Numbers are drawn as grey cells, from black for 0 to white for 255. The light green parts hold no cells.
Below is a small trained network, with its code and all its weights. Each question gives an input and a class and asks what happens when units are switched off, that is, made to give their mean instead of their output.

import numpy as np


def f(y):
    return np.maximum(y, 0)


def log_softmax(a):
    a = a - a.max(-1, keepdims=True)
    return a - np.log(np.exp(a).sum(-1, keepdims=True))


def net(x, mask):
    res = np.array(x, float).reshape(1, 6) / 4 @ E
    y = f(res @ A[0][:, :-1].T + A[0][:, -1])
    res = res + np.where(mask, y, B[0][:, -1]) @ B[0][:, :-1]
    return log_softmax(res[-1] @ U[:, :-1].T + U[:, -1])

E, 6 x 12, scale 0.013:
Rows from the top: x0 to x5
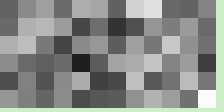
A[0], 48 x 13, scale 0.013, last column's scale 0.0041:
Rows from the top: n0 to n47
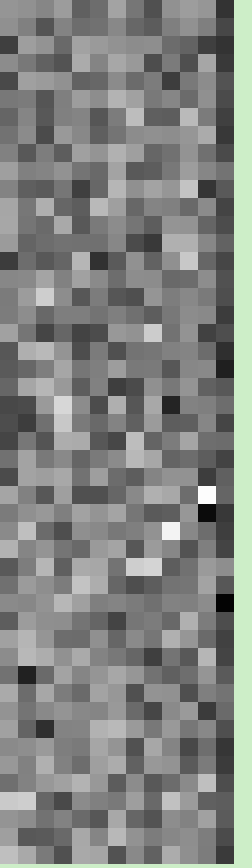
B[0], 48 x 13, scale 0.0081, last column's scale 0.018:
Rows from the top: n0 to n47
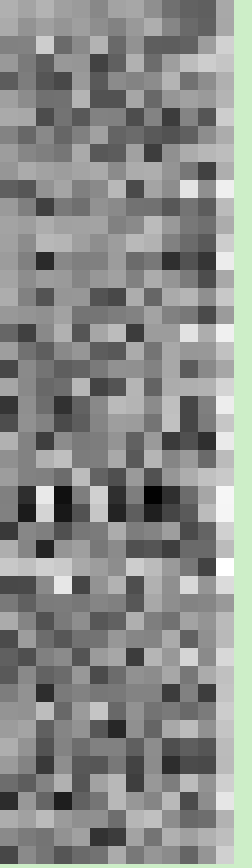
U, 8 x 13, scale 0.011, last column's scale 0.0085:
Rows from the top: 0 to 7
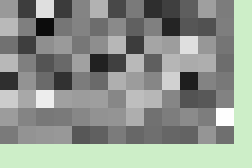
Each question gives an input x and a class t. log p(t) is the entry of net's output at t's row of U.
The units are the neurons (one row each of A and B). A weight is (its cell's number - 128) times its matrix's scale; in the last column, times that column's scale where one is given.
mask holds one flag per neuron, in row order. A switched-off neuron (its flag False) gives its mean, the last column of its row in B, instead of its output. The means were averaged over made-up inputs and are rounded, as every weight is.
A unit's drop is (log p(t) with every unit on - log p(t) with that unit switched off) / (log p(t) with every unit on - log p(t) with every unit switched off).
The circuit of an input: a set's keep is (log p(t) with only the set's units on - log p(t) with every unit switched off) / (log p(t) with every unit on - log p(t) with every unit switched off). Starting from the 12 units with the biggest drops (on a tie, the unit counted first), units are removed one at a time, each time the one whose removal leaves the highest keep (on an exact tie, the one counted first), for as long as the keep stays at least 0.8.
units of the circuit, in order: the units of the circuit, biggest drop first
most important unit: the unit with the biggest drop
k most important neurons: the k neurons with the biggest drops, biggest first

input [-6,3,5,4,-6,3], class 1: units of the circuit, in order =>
n30
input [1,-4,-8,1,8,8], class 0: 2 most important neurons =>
n27, n7
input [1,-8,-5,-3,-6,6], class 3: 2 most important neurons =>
n28, n3
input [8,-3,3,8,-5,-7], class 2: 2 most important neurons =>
n18, n10
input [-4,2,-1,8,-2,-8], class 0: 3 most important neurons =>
n28, n39, n32
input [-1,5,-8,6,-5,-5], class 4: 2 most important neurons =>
n22, n23
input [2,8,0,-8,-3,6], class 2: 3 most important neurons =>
n36, n32, n43
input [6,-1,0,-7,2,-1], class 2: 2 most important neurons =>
n32, n43
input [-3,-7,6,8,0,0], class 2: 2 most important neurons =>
n18, n10
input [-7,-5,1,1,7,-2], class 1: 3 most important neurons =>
n14, n31, n6
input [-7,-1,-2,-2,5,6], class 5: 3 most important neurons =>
n28, n13, n45
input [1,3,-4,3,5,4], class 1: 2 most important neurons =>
n28, n24
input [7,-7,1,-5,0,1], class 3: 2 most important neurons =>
n3, n5
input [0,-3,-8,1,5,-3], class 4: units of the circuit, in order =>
n22
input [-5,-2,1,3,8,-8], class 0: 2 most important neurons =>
n28, n39
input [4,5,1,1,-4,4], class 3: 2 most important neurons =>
n28, n16
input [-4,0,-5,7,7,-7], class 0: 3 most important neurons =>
n28, n39, n32
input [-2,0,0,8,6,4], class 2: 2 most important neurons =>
n18, n10
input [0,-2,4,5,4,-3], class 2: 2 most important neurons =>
n10, n18
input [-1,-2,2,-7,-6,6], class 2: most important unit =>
n36
